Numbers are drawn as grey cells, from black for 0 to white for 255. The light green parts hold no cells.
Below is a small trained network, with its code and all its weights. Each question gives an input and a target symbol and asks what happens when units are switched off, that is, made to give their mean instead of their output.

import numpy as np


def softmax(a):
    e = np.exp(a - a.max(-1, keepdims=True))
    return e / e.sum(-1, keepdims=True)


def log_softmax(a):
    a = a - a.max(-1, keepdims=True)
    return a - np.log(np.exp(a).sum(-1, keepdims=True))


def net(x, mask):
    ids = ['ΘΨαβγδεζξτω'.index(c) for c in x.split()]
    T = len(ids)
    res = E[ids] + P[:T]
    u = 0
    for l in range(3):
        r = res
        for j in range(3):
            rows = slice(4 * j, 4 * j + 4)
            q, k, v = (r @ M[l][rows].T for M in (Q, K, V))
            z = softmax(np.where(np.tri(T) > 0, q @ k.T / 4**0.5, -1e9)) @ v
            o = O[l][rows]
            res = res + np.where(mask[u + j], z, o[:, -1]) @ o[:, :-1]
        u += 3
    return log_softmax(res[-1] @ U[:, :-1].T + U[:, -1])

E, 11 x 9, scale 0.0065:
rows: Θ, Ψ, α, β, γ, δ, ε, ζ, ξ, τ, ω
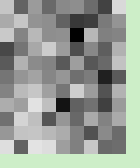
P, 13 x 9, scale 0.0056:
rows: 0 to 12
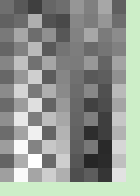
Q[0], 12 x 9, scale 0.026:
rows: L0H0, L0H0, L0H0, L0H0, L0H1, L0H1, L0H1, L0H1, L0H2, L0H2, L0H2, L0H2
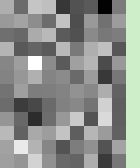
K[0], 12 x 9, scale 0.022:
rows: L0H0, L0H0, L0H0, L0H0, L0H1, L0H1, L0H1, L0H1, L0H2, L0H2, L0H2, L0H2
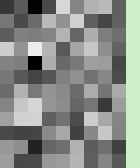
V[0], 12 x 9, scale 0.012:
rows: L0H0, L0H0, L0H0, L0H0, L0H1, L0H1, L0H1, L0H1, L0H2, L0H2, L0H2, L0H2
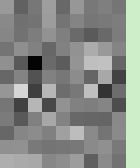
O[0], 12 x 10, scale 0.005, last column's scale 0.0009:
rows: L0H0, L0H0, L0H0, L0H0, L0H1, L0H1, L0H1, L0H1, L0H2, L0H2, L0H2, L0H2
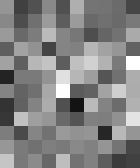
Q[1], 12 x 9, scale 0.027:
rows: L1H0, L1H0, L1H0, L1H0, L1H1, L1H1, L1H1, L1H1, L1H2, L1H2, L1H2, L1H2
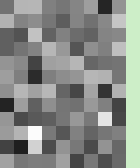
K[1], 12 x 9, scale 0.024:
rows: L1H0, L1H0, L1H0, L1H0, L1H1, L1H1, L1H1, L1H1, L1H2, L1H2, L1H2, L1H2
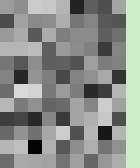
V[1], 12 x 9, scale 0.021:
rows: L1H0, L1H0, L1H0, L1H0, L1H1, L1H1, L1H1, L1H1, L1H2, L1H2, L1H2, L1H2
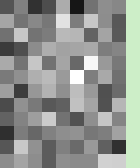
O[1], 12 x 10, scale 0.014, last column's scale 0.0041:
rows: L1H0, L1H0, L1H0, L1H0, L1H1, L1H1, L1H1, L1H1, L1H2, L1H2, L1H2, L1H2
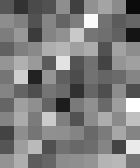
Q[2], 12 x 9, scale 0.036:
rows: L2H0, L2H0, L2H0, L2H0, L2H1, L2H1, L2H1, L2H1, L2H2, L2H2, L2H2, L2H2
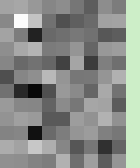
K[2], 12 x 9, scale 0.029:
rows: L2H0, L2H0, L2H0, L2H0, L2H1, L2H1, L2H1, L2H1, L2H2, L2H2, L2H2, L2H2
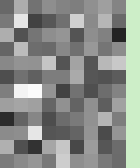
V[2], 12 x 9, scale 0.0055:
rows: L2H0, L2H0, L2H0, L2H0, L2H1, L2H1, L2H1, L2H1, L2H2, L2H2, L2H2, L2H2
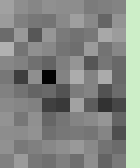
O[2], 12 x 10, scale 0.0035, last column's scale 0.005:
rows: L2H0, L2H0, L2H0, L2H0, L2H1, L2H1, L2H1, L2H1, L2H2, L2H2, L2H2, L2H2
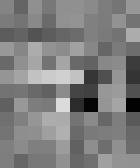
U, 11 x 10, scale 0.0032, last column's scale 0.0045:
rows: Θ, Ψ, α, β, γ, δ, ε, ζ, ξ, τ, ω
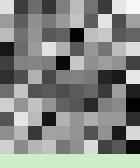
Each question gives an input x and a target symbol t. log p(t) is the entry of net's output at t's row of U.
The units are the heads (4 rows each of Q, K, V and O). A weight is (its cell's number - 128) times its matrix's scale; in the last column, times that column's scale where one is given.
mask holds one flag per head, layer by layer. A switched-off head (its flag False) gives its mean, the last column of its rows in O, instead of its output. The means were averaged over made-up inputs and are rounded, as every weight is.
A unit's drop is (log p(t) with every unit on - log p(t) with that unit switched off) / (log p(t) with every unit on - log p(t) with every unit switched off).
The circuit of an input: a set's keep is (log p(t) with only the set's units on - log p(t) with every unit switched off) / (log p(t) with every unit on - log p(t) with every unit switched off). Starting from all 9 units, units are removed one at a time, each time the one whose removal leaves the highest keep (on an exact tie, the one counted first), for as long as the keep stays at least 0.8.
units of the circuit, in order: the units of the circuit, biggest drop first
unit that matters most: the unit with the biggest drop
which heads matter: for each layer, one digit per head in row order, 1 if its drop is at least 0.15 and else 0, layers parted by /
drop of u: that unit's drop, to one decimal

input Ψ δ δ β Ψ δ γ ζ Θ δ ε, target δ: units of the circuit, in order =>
(L1H2)
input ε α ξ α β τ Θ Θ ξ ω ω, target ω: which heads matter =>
000 / 100 / 000
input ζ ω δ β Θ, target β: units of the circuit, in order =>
(L1H2 L1H0)
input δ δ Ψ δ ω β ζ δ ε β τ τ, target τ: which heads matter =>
000 / 110 / 000
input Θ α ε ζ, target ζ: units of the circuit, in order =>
(L1H0 L0H1)
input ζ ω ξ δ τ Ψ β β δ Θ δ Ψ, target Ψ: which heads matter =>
010 / 010 / 000
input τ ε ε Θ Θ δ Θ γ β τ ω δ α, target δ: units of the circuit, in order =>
(L1H2 L0H1)
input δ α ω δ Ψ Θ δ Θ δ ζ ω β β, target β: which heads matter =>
010 / 001 / 000
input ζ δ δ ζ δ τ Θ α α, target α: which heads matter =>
000 / 100 / 000
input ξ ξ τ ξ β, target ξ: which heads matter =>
100 / 011 / 000
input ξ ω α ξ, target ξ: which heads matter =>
100 / 010 / 000
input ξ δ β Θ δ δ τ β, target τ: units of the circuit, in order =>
(L1H0 L1H1)
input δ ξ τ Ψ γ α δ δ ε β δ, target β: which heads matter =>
010 / 101 / 000
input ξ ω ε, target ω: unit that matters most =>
L1H0
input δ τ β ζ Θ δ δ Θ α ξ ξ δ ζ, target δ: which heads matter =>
000 / 001 / 000
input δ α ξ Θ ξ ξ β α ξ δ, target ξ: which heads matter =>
000 / 011 / 000
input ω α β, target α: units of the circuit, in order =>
(L2H1 L1H0 L1H2)
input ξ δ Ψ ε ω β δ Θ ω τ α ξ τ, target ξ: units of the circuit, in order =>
(L1H2 L1H1)
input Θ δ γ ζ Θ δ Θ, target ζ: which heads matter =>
010 / 100 / 010
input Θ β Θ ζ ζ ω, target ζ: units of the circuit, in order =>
(L1H0 L0H1 L2H1)
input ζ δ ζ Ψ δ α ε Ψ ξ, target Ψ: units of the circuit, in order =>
(L1H1 L0H1 L1H0)
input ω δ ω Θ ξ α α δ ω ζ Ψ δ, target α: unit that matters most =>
L2H1
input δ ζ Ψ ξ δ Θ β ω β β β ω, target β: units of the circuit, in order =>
(L1H2 L0H1)
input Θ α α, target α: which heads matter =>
000 / 101 / 000
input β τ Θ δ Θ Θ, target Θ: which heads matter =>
000 / 001 / 000
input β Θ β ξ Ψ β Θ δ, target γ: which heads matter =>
001 / 011 / 010
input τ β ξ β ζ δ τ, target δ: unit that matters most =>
L1H2
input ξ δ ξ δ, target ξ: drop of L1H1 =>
0.5
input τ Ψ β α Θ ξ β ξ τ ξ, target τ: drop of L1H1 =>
0.3
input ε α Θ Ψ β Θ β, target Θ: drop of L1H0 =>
0.0
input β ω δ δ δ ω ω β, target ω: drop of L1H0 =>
0.8
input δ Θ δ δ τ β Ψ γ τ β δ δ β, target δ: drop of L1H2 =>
1.0
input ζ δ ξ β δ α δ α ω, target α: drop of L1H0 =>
0.8
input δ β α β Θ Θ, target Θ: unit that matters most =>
L1H2
